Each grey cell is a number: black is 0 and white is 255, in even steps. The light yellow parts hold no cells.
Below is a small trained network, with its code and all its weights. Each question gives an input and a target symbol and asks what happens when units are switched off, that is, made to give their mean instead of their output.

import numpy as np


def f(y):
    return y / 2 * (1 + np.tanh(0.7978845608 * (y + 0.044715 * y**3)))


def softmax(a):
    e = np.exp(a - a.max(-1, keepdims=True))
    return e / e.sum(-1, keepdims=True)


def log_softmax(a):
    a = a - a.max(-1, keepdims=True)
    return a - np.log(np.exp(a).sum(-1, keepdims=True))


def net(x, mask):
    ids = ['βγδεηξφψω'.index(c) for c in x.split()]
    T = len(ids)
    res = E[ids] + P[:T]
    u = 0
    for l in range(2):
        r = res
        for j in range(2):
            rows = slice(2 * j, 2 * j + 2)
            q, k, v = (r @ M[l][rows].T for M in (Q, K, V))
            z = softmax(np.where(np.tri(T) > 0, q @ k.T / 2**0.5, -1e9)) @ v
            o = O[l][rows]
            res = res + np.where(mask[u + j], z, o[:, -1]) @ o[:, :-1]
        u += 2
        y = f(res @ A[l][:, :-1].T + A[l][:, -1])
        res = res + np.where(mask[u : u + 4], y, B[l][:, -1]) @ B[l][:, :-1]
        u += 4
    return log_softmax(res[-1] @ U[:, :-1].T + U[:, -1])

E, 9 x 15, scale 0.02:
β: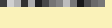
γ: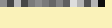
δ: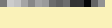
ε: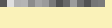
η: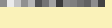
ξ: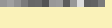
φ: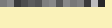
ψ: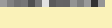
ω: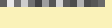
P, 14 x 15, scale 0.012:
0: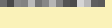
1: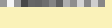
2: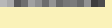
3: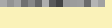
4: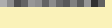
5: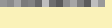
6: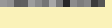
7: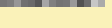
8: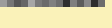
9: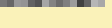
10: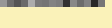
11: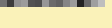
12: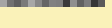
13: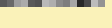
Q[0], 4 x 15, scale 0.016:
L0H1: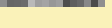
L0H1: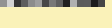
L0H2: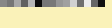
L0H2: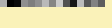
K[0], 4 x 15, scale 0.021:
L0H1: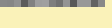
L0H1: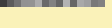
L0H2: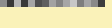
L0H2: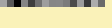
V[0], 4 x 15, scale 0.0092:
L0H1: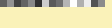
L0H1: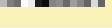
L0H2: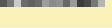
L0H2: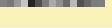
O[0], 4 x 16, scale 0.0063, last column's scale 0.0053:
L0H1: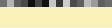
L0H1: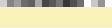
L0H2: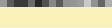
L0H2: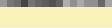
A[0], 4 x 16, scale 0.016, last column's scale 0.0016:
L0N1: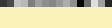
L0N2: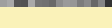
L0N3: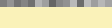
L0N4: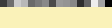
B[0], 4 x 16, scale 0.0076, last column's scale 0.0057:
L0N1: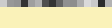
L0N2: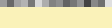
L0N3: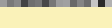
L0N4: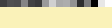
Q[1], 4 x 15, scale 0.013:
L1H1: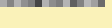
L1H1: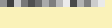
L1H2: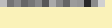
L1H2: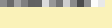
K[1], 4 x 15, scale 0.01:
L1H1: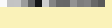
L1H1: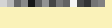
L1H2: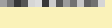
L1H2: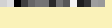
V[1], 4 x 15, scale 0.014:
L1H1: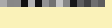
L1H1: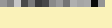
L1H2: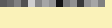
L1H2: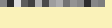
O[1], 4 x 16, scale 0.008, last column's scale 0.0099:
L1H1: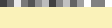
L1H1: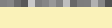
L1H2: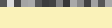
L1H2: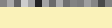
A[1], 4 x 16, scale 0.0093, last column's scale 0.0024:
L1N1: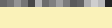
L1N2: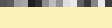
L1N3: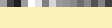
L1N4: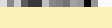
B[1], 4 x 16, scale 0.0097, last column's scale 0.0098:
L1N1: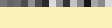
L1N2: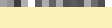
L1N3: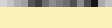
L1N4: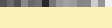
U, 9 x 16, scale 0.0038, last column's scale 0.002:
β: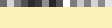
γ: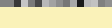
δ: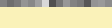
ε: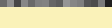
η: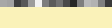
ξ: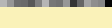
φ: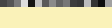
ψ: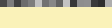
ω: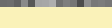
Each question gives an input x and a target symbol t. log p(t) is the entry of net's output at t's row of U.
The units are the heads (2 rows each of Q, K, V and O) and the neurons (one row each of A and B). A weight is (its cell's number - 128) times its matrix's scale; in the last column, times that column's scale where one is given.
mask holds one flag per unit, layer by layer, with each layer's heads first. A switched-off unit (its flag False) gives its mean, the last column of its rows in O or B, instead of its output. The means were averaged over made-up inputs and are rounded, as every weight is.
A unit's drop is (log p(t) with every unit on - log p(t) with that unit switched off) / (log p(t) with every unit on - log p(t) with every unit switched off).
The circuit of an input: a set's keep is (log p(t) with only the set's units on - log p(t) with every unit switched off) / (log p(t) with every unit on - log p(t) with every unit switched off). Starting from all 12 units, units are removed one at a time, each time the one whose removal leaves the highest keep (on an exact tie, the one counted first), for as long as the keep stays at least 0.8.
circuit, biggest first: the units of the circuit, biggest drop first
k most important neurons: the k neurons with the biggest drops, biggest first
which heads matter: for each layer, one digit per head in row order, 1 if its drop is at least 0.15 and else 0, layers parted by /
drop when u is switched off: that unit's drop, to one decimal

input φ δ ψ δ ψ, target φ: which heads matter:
01 / 10
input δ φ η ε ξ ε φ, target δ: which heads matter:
10 / 00
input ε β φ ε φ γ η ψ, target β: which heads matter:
00 / 00
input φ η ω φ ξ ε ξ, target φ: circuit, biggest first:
[L1H1 L0H2]
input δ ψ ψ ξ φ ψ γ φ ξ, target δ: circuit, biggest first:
[L0H1]
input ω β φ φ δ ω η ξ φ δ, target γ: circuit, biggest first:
[L0N4 L1N2]
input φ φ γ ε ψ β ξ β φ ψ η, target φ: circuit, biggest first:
[L1H1 L0H2 L0N2]
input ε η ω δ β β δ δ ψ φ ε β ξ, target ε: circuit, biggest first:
[L1H1 L1N3]
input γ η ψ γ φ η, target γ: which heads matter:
00 / 00
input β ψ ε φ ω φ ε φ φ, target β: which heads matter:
00 / 10
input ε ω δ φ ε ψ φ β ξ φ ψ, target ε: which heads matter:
00 / 10
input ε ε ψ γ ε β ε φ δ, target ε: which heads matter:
00 / 10
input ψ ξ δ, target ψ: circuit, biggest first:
[L0H1 L1H1 L1N2]
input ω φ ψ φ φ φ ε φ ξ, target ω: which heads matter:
00 / 01
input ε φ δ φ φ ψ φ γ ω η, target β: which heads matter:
01 / 00
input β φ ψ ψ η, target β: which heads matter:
00 / 10
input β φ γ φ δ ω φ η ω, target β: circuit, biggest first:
[L1H1]
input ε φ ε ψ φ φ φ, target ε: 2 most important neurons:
[L1N3 L0N3]
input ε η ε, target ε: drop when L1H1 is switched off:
1.0
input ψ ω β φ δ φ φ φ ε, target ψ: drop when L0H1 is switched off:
0.7
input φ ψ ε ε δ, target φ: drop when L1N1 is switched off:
0.1
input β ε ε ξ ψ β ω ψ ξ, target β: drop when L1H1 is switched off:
0.7
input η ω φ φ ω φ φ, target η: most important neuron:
[L0N4]
